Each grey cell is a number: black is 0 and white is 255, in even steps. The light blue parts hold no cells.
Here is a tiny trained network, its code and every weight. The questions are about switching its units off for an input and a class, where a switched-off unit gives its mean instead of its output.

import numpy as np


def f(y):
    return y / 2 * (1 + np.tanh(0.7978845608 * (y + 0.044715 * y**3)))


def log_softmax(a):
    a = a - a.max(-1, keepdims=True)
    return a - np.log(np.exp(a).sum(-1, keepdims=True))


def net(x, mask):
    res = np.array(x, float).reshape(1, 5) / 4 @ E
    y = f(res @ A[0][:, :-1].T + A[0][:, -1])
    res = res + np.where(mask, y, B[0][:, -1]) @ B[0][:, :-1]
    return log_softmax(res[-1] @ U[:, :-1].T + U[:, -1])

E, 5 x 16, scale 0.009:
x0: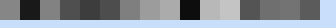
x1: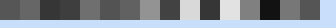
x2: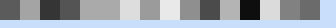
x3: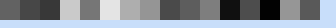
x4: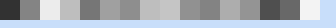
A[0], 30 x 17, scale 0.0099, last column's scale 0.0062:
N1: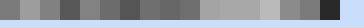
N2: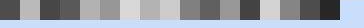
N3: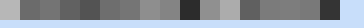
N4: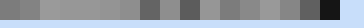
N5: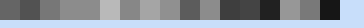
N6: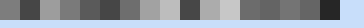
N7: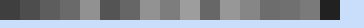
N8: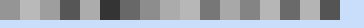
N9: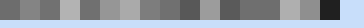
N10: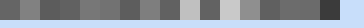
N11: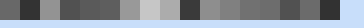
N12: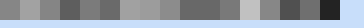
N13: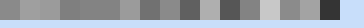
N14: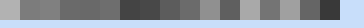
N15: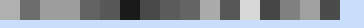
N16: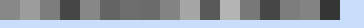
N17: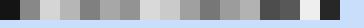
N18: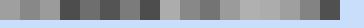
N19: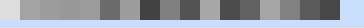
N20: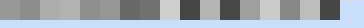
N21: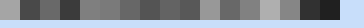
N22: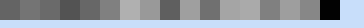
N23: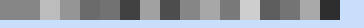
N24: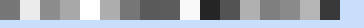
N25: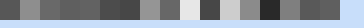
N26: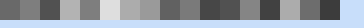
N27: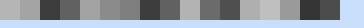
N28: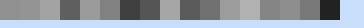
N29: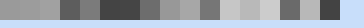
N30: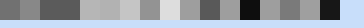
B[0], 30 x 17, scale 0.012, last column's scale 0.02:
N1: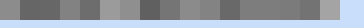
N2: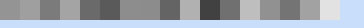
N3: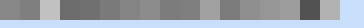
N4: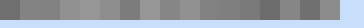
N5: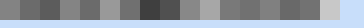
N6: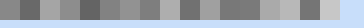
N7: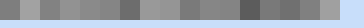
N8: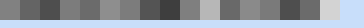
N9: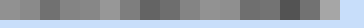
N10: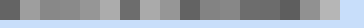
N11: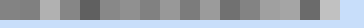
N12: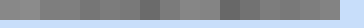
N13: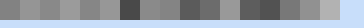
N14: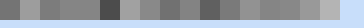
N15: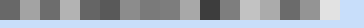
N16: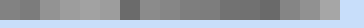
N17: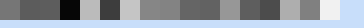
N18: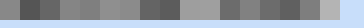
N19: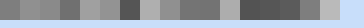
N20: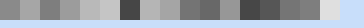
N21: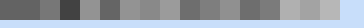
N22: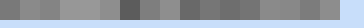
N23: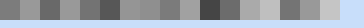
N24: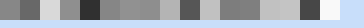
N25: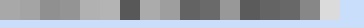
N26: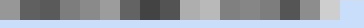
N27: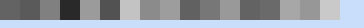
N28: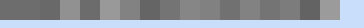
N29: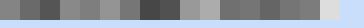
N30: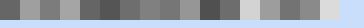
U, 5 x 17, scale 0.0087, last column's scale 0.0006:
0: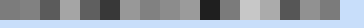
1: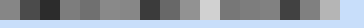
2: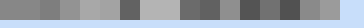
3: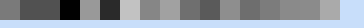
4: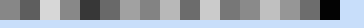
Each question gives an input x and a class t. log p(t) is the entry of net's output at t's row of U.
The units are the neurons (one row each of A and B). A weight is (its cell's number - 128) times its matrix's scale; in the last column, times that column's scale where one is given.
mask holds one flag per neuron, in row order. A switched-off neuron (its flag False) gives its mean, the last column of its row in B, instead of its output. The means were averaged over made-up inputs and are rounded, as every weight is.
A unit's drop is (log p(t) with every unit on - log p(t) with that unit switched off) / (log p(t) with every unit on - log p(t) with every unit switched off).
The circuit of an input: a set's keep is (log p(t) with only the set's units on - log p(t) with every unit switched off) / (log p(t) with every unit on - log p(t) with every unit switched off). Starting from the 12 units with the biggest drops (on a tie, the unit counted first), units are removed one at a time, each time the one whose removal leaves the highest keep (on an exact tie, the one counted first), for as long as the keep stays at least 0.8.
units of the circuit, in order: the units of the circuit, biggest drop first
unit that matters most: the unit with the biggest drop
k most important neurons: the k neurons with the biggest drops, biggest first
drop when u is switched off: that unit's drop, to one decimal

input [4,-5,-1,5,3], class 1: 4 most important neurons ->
N5, N25, N24, N10
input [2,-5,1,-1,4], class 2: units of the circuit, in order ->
N20
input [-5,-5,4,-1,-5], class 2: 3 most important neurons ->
N17, N19, N13
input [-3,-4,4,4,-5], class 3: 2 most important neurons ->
N27, N15
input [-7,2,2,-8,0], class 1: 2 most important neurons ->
N8, N29
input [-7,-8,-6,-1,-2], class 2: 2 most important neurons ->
N20, N19
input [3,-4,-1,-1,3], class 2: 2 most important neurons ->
N24, N20
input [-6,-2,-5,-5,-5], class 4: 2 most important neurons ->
N24, N17
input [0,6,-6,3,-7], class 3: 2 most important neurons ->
N27, N21
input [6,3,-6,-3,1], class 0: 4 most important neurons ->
N24, N15, N23, N14
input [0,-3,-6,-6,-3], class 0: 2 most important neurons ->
N15, N23
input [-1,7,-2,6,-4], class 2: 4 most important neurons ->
N25, N8, N29, N10
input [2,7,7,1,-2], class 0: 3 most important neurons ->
N2, N30, N20
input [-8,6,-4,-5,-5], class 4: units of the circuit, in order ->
N24
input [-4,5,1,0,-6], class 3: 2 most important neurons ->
N27, N20
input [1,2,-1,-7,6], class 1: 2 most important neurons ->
N29, N8
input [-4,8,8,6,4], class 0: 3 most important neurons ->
N30, N2, N20
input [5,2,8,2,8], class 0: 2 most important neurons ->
N30, N2
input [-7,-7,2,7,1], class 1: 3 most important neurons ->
N26, N5, N25
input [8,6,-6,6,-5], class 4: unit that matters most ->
N17
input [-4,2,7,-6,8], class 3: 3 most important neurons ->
N17, N15, N23
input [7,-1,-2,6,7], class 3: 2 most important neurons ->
N17, N24
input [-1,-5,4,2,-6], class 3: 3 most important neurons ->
N27, N25, N21
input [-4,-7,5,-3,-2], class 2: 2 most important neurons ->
N20, N19
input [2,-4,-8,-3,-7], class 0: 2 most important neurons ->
N15, N17
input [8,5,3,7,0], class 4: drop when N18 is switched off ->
0.1
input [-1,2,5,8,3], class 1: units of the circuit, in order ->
N26
